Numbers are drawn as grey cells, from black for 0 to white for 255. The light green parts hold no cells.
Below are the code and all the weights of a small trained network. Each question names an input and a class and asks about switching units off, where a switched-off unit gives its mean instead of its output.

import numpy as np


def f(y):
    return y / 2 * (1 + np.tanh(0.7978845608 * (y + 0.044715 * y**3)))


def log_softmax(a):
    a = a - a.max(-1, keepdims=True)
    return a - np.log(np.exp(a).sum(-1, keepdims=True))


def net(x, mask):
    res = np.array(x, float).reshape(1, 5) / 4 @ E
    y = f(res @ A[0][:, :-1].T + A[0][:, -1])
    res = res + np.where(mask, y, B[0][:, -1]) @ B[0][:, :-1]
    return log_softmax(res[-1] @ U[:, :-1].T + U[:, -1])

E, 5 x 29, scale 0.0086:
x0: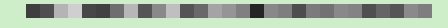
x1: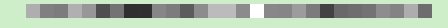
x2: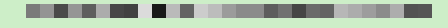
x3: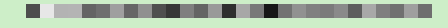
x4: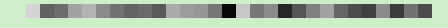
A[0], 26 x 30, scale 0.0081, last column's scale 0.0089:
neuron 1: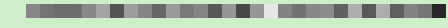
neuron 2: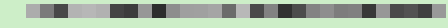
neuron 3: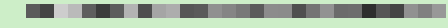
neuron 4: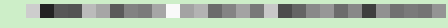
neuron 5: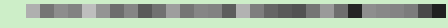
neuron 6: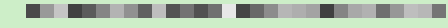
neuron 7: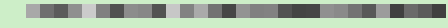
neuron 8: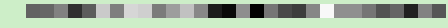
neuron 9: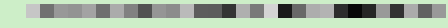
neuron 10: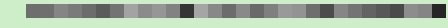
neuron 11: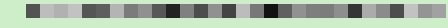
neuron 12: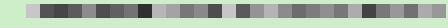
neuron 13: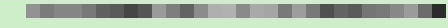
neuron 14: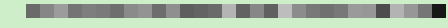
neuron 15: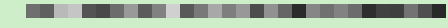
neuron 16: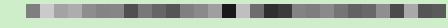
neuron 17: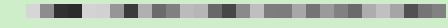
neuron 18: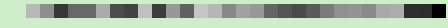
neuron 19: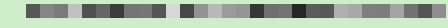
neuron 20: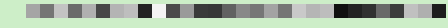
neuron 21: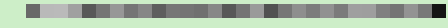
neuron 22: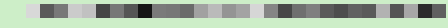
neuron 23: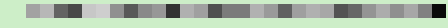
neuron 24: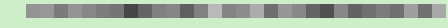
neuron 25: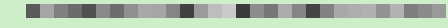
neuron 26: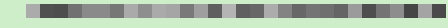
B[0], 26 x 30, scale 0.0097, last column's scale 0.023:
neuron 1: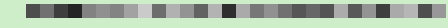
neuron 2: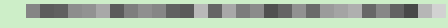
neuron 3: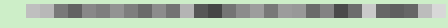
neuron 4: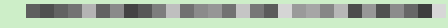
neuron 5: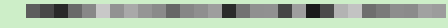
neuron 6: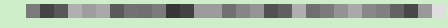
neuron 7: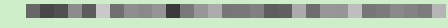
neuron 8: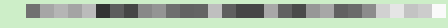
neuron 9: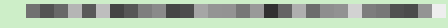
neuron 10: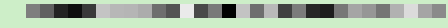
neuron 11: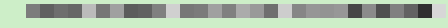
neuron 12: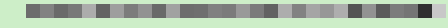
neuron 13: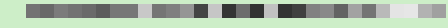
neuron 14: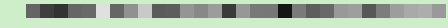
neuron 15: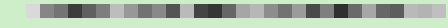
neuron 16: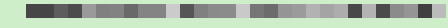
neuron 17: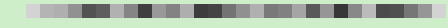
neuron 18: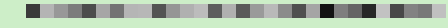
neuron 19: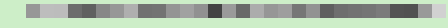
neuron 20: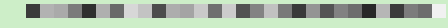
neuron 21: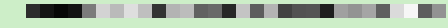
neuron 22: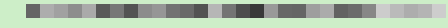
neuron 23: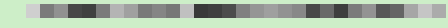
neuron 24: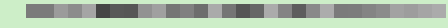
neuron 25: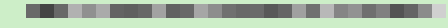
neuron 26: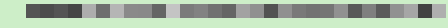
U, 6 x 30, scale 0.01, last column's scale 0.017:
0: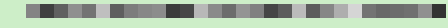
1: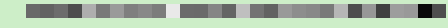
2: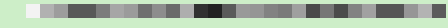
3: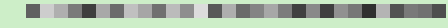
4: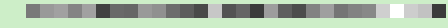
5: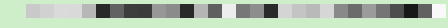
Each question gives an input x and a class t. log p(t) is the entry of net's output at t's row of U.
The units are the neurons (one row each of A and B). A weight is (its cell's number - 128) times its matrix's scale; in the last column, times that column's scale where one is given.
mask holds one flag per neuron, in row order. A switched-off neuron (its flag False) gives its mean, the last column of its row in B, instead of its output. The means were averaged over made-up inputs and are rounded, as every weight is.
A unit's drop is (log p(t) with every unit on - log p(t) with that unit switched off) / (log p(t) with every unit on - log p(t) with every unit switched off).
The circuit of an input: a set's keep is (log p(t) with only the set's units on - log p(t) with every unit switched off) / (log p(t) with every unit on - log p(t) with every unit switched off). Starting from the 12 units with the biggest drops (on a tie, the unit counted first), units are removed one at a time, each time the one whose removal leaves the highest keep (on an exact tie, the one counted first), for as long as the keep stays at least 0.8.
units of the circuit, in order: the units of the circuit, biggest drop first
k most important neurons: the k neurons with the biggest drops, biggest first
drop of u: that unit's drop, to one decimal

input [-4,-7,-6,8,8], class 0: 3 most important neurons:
(neuron 9; neuron 5; neuron 4)
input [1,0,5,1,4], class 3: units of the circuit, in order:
(neuron 18)
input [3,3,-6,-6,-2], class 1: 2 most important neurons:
(neuron 12; neuron 18)
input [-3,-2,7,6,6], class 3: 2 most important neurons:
(neuron 18; neuron 6)
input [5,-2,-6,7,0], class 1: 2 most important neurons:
(neuron 11; neuron 16)
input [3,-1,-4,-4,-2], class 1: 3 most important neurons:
(neuron 18; neuron 12; neuron 19)
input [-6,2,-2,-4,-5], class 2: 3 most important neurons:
(neuron 23; neuron 9; neuron 17)
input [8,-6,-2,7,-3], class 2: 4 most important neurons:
(neuron 3; neuron 15; neuron 4; neuron 12)
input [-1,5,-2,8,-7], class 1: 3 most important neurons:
(neuron 11; neuron 9; neuron 21)
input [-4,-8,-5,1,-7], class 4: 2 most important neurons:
(neuron 8; neuron 9)
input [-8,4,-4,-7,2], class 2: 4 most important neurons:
(neuron 17; neuron 23; neuron 11; neuron 16)
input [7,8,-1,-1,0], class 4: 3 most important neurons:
(neuron 22; neuron 13; neuron 17)
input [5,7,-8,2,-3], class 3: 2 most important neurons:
(neuron 20; neuron 8)
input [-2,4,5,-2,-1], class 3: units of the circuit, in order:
(neuron 18)
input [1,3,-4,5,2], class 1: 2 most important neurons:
(neuron 11; neuron 16)
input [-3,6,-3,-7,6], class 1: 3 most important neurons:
(neuron 4; neuron 12; neuron 8)
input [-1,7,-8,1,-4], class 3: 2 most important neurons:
(neuron 20; neuron 8)
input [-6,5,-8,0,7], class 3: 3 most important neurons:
(neuron 20; neuron 6; neuron 25)
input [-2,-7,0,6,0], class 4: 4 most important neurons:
(neuron 8; neuron 4; neuron 12; neuron 26)
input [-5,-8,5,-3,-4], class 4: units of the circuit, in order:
(neuron 8)
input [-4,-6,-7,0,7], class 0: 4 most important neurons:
(neuron 9; neuron 18; neuron 19; neuron 5)
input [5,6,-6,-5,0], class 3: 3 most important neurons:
(neuron 20; neuron 8; neuron 17)
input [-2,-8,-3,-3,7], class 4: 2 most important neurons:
(neuron 8; neuron 6)
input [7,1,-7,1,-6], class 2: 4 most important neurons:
(neuron 3; neuron 9; neuron 18; neuron 15)
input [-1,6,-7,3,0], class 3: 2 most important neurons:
(neuron 20; neuron 8)
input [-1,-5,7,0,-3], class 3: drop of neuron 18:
0.2
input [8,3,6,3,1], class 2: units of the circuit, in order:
(neuron 15)
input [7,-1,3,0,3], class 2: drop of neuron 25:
0.0
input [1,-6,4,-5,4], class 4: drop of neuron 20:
0.1
